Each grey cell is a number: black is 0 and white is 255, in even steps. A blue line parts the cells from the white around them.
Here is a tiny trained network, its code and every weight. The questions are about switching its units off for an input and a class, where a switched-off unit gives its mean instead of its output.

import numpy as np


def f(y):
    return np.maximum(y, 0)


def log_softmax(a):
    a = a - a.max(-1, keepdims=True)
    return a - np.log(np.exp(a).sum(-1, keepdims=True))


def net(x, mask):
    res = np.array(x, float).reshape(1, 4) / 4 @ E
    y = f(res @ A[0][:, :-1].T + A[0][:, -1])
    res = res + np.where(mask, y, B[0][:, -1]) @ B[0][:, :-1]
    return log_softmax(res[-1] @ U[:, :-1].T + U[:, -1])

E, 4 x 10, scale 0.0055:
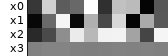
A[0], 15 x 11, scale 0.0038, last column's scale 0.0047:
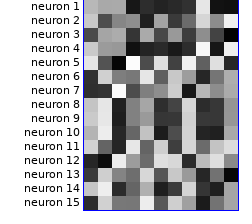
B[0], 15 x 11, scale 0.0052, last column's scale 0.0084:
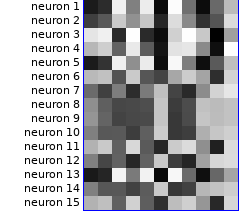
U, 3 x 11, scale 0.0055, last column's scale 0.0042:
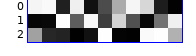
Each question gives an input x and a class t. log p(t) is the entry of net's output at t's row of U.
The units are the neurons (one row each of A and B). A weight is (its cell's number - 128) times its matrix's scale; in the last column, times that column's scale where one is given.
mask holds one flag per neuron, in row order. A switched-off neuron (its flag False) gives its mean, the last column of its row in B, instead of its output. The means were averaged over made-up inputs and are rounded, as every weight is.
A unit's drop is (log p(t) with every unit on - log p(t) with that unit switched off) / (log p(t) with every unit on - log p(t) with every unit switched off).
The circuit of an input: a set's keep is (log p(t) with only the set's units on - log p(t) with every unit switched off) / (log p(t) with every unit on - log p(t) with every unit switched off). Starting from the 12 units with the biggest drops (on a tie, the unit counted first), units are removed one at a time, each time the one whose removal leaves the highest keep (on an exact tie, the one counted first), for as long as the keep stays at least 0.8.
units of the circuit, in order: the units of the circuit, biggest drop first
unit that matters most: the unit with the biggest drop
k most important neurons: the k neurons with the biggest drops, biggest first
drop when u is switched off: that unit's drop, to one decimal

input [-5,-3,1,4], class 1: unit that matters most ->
neuron 5
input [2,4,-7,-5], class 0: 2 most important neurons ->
neuron 4; neuron 3
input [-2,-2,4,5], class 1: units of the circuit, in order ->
neuron 4; neuron 5
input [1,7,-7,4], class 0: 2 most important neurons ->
neuron 4; neuron 3
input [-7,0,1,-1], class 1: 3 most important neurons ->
neuron 2; neuron 6; neuron 15
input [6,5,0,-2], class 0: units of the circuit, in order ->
neuron 6; neuron 15
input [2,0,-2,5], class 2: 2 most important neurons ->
neuron 11; neuron 3
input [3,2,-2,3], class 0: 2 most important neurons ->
neuron 12; neuron 7
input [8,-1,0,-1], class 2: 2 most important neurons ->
neuron 4; neuron 10
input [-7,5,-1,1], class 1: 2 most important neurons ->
neuron 2; neuron 1
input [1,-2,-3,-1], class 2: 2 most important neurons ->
neuron 15; neuron 6
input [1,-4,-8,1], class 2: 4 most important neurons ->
neuron 14; neuron 10; neuron 9; neuron 8
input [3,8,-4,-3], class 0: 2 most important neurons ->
neuron 3; neuron 4
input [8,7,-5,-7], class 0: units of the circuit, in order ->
neuron 3
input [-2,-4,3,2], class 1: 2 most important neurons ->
neuron 5; neuron 4
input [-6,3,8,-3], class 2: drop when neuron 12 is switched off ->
0.2
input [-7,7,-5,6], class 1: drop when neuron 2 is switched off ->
0.0
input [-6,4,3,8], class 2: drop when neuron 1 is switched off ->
0.1
